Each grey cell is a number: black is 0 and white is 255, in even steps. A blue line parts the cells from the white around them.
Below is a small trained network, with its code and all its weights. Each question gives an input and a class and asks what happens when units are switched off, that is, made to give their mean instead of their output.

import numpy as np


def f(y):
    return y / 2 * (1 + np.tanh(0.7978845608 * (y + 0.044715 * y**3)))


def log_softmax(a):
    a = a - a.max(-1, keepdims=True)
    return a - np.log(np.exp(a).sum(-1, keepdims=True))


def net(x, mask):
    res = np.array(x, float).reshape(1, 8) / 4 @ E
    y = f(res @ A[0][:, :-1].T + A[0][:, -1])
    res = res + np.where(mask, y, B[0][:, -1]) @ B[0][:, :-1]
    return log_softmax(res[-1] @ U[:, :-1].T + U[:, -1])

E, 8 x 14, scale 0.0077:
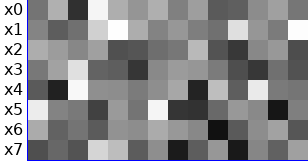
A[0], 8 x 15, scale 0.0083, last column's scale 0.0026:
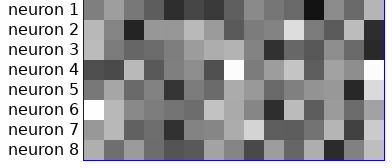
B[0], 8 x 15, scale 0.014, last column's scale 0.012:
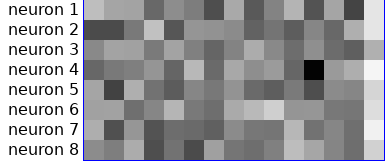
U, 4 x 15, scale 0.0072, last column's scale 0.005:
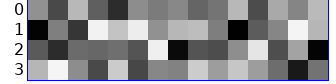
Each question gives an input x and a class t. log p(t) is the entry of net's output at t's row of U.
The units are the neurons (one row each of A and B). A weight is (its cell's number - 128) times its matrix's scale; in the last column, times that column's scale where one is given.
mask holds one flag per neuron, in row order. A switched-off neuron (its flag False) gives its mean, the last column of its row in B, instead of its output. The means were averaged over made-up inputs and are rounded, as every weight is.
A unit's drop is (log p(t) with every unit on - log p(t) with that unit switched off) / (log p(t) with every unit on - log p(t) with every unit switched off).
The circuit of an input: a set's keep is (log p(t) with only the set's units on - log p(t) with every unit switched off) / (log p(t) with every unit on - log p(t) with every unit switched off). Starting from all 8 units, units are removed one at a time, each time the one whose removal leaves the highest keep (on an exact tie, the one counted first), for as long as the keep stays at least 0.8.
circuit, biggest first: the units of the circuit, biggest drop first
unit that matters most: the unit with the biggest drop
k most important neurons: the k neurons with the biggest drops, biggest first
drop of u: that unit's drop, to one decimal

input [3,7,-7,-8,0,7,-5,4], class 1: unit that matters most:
neuron 2
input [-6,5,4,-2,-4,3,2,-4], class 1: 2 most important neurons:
(neuron 2; neuron 1)
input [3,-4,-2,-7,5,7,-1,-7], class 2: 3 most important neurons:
(neuron 1; neuron 2; neuron 4)
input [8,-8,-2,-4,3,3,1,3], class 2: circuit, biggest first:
(neuron 1; neuron 4)
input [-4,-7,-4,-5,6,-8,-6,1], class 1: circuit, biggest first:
(neuron 4; neuron 7)
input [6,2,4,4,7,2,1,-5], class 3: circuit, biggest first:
(neuron 2; neuron 6)
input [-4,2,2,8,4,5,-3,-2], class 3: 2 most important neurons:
(neuron 2; neuron 5)
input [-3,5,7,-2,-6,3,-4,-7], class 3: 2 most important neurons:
(neuron 6; neuron 4)
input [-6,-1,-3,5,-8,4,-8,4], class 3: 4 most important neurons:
(neuron 4; neuron 5; neuron 1; neuron 7)
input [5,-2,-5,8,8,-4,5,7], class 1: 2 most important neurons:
(neuron 7; neuron 1)
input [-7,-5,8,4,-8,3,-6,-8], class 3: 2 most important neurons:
(neuron 6; neuron 1)
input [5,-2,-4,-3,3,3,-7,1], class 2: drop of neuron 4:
0.5
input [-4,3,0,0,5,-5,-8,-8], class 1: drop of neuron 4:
0.2
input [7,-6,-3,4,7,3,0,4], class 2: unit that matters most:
neuron 1
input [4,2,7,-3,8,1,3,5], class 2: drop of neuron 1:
0.1
